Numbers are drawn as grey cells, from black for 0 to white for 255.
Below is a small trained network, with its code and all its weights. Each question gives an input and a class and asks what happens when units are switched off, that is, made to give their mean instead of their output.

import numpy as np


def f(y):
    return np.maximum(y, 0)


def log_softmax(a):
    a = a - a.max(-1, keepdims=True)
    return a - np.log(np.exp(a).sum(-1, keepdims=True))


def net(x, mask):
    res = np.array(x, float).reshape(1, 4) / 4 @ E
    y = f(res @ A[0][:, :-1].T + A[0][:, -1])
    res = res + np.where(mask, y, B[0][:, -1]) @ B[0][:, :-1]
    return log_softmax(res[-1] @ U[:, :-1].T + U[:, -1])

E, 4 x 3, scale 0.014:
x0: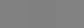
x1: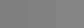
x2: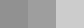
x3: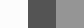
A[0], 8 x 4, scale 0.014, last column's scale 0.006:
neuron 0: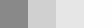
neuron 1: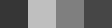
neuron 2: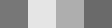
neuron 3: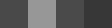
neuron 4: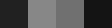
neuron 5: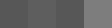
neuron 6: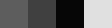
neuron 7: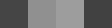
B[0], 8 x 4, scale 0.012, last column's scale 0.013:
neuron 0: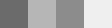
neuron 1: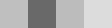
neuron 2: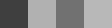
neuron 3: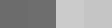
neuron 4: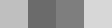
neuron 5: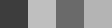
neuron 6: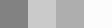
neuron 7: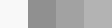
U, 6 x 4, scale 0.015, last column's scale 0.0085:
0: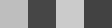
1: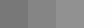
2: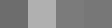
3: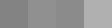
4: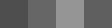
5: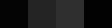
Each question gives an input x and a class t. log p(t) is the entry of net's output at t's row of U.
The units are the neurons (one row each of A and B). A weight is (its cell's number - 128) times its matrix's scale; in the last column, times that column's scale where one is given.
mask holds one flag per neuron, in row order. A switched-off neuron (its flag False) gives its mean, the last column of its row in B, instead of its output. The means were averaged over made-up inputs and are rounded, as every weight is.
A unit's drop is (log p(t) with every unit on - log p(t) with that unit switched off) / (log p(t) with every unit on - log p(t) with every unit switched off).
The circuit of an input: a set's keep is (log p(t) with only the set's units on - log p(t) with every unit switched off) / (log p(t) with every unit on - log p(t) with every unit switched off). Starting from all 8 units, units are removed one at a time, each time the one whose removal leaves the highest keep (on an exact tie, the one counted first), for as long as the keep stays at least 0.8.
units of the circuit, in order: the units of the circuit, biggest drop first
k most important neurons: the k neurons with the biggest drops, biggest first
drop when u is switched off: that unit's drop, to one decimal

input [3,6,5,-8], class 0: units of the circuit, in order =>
neuron 1
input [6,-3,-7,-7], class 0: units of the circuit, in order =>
neuron 1; neuron 4
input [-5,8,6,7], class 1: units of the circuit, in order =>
neuron 1; neuron 0
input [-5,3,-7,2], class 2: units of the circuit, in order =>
neuron 6; neuron 1
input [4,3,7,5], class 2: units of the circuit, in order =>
neuron 0; neuron 1
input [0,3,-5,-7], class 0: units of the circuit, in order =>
neuron 1; neuron 4
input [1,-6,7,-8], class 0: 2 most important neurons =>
neuron 1; neuron 7
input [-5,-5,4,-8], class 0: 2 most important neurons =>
neuron 1; neuron 7
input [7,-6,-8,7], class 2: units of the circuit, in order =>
neuron 1; neuron 6
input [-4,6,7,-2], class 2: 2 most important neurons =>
neuron 0; neuron 2
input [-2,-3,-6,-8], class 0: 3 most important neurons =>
neuron 1; neuron 4; neuron 3
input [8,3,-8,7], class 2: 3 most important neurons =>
neuron 1; neuron 6; neuron 4
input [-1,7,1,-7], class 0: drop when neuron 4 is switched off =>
0.1
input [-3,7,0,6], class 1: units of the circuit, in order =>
neuron 1
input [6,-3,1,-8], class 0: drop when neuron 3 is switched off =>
0.0
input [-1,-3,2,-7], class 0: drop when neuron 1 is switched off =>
0.4
